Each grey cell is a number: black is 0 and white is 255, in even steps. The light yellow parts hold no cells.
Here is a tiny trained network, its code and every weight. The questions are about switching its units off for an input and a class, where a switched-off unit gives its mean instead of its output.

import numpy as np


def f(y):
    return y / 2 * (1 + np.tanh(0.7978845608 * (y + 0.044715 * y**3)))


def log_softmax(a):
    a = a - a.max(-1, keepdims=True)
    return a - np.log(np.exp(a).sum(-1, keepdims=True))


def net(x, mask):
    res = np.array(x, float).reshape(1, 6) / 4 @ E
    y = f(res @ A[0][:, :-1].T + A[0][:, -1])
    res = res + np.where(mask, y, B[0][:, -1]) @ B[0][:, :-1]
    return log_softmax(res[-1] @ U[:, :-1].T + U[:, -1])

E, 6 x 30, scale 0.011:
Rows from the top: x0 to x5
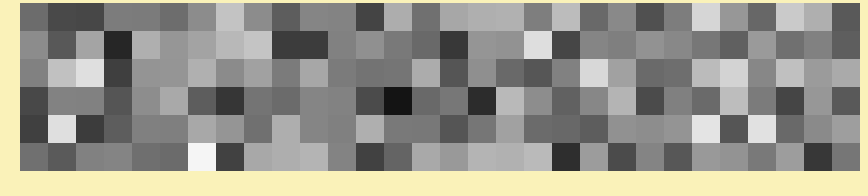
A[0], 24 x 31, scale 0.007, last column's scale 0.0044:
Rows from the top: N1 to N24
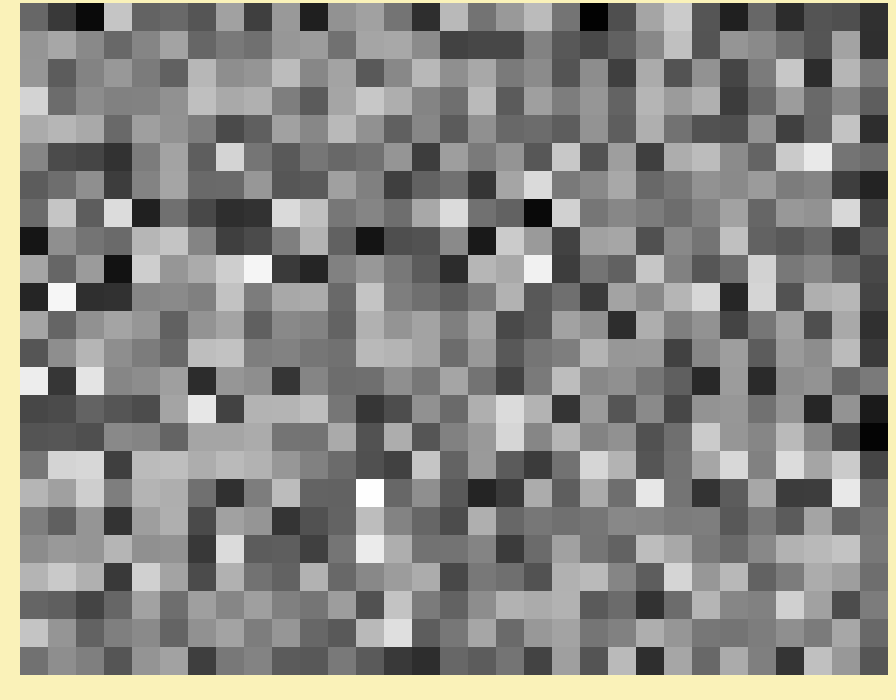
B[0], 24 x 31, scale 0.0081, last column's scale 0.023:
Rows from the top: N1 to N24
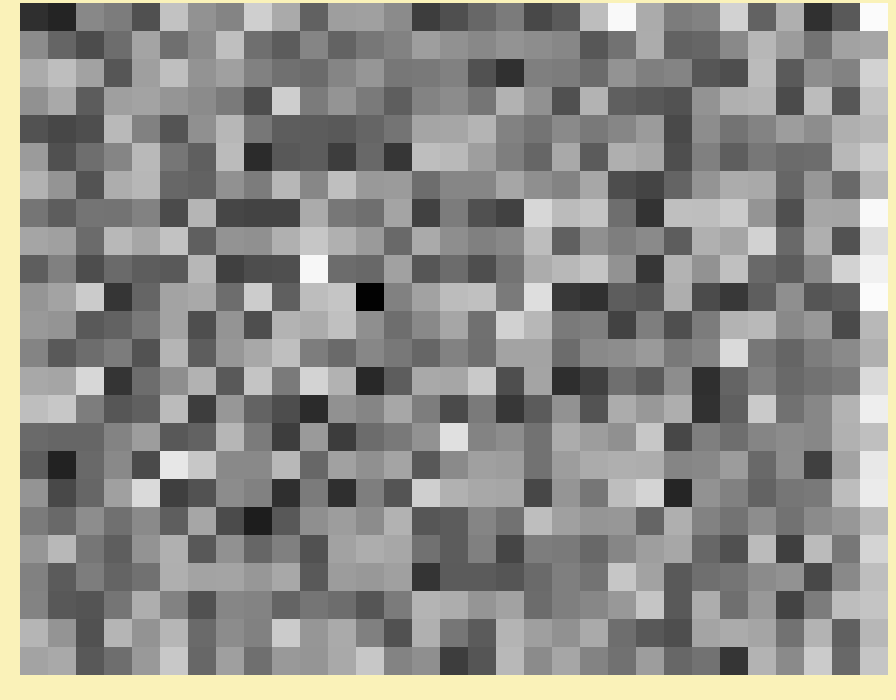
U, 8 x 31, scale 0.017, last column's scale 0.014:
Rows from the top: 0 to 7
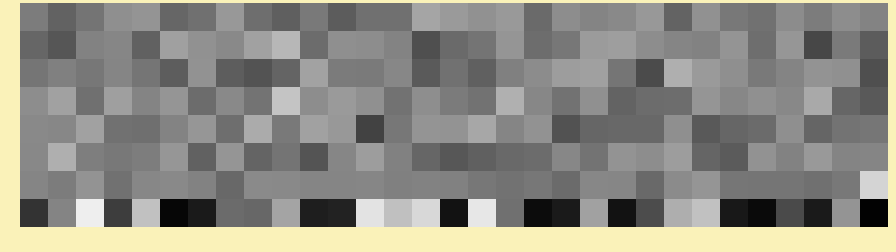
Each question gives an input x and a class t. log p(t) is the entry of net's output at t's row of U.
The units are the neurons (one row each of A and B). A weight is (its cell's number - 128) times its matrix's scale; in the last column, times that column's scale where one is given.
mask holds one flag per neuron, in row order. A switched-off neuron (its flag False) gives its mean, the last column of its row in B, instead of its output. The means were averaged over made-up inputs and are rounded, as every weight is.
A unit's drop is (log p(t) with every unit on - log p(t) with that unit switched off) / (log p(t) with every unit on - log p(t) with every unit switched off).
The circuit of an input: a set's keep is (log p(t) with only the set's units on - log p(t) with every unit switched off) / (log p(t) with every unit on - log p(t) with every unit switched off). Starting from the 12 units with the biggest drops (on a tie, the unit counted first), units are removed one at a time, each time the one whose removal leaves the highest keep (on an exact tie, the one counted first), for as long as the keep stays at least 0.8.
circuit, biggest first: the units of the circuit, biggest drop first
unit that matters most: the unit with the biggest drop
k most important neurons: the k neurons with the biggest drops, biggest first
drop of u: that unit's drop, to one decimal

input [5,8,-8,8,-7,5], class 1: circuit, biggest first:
N1
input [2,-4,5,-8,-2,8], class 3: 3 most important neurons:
N12; N4; N13
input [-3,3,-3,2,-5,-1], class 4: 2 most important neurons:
N14; N8
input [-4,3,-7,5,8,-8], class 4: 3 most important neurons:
N11; N15; N17
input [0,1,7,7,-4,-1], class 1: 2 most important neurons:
N17; N21
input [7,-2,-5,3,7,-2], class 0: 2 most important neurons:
N6; N14
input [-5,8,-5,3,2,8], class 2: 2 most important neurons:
N10; N20
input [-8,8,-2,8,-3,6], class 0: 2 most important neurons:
N18; N8
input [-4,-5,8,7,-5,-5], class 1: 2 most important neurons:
N17; N21
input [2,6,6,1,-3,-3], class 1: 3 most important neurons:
N17; N21; N8
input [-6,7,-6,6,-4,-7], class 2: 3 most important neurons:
N10; N19; N15
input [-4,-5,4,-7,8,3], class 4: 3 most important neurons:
N11; N9; N24
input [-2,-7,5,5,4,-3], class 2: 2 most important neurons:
N8; N1
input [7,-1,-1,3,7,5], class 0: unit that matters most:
N16
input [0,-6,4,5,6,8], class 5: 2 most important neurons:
N15; N10
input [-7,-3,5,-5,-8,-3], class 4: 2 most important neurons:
N14; N6
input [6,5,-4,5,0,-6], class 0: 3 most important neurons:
N6; N15; N8
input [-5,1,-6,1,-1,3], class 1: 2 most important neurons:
N1; N6
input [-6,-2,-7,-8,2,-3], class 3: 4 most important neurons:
N23; N12; N17; N4
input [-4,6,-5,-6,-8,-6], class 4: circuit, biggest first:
N14
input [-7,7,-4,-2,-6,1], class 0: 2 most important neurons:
N18; N8
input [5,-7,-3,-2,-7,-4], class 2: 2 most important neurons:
N8; N11
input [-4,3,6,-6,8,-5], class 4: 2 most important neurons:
N11; N1
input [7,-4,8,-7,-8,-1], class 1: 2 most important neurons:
N17; N11
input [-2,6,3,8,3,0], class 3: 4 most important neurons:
N9; N8; N7; N24
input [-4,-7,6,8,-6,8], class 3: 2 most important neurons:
N9; N10
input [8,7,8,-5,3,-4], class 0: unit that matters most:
N6
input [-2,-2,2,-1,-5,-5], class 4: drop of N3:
0.2
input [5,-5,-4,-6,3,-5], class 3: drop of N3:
0.2
